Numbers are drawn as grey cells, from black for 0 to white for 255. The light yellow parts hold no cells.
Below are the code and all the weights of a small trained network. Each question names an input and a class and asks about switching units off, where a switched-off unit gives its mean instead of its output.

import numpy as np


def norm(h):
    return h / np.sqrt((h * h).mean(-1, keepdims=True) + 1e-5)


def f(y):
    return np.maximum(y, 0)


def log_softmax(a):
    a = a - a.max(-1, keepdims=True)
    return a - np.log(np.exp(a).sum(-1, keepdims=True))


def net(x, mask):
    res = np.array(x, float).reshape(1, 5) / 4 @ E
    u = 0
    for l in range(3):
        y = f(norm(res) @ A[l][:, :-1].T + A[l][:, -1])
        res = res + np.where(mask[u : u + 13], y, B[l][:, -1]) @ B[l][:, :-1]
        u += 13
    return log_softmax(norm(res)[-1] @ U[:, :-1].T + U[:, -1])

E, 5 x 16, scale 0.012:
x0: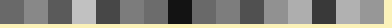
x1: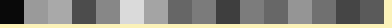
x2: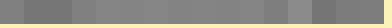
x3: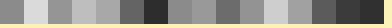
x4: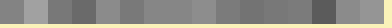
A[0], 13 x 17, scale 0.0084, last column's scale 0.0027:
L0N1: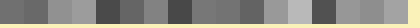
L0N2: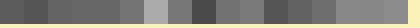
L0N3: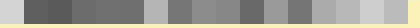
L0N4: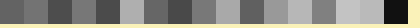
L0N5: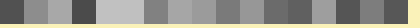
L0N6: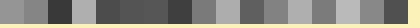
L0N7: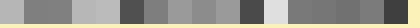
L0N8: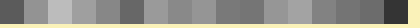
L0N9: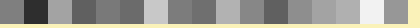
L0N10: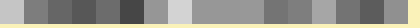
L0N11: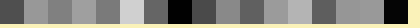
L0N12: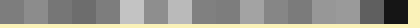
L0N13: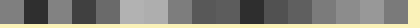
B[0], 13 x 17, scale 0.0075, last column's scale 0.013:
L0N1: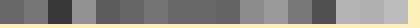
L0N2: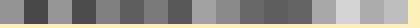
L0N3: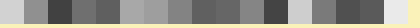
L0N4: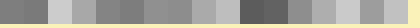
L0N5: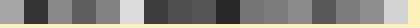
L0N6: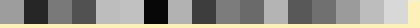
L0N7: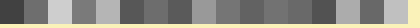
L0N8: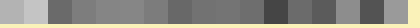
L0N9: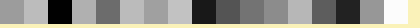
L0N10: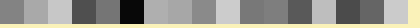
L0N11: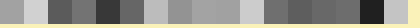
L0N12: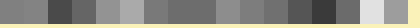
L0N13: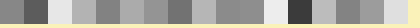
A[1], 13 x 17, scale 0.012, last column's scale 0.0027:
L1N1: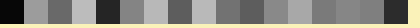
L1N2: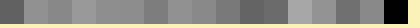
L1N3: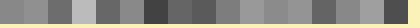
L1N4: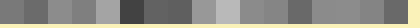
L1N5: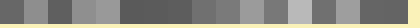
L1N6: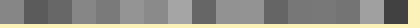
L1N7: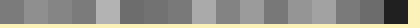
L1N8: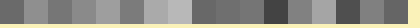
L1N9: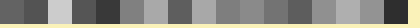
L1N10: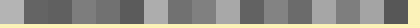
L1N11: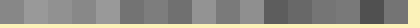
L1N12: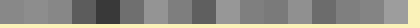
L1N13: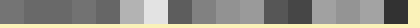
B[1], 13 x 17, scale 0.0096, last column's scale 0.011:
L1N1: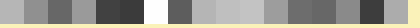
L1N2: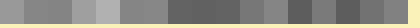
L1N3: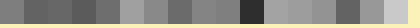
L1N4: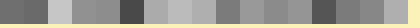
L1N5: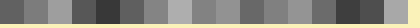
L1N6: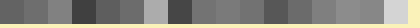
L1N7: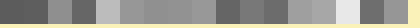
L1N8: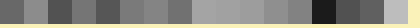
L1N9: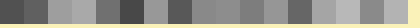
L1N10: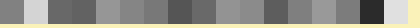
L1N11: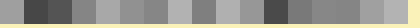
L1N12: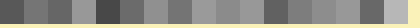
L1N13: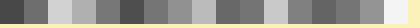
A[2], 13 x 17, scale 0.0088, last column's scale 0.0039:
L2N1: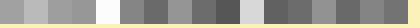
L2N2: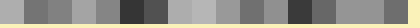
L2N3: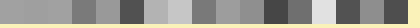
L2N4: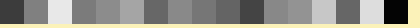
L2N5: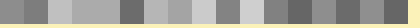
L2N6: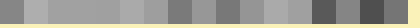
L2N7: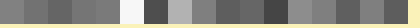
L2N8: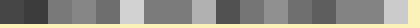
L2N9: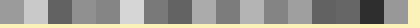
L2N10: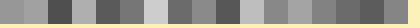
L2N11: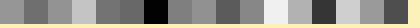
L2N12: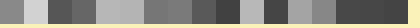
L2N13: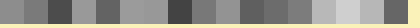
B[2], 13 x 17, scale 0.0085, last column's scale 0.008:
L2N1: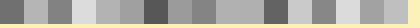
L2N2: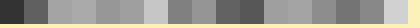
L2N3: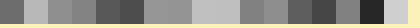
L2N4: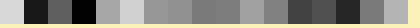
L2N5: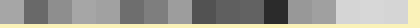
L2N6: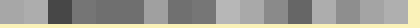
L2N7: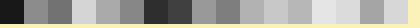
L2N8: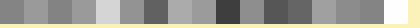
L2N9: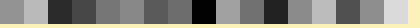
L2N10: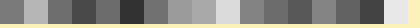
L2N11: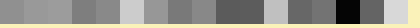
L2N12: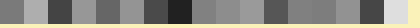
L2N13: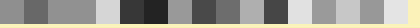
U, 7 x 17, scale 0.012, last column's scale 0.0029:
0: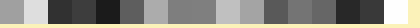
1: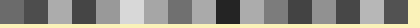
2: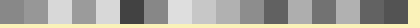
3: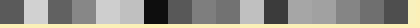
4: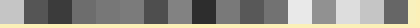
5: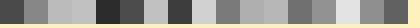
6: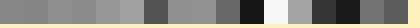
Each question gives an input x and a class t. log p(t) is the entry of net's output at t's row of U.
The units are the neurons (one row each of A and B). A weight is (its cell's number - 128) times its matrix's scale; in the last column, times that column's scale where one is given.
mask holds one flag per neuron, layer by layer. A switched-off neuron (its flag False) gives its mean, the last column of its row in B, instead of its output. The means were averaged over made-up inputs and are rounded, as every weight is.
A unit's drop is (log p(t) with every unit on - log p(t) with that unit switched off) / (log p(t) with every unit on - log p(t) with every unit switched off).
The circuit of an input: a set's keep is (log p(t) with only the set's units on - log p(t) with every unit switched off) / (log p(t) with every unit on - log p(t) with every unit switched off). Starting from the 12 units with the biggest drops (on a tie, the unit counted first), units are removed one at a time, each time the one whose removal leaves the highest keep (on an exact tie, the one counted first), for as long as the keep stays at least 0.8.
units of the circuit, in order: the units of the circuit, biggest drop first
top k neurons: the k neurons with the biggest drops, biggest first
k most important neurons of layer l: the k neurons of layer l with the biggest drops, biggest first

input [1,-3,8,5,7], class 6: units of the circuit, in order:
(L2N11)
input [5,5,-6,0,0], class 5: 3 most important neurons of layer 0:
(L0N9, L0N3, L0N4)
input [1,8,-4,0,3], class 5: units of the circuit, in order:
(L0N9, L1N9)
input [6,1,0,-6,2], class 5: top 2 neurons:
(L0N11, L0N13)
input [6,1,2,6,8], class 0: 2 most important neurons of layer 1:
(L1N13, L1N1)
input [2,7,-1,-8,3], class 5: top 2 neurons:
(L0N6, L1N1)
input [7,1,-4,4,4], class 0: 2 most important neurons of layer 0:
(L0N11, L0N5)
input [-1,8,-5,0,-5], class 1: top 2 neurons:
(L0N9, L0N5)
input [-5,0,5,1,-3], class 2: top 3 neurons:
(L0N9, L0N3, L0N10)
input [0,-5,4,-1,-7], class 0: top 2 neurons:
(L0N10, L0N5)
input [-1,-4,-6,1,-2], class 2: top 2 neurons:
(L0N9, L0N7)
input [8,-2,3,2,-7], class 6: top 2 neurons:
(L0N6, L2N11)
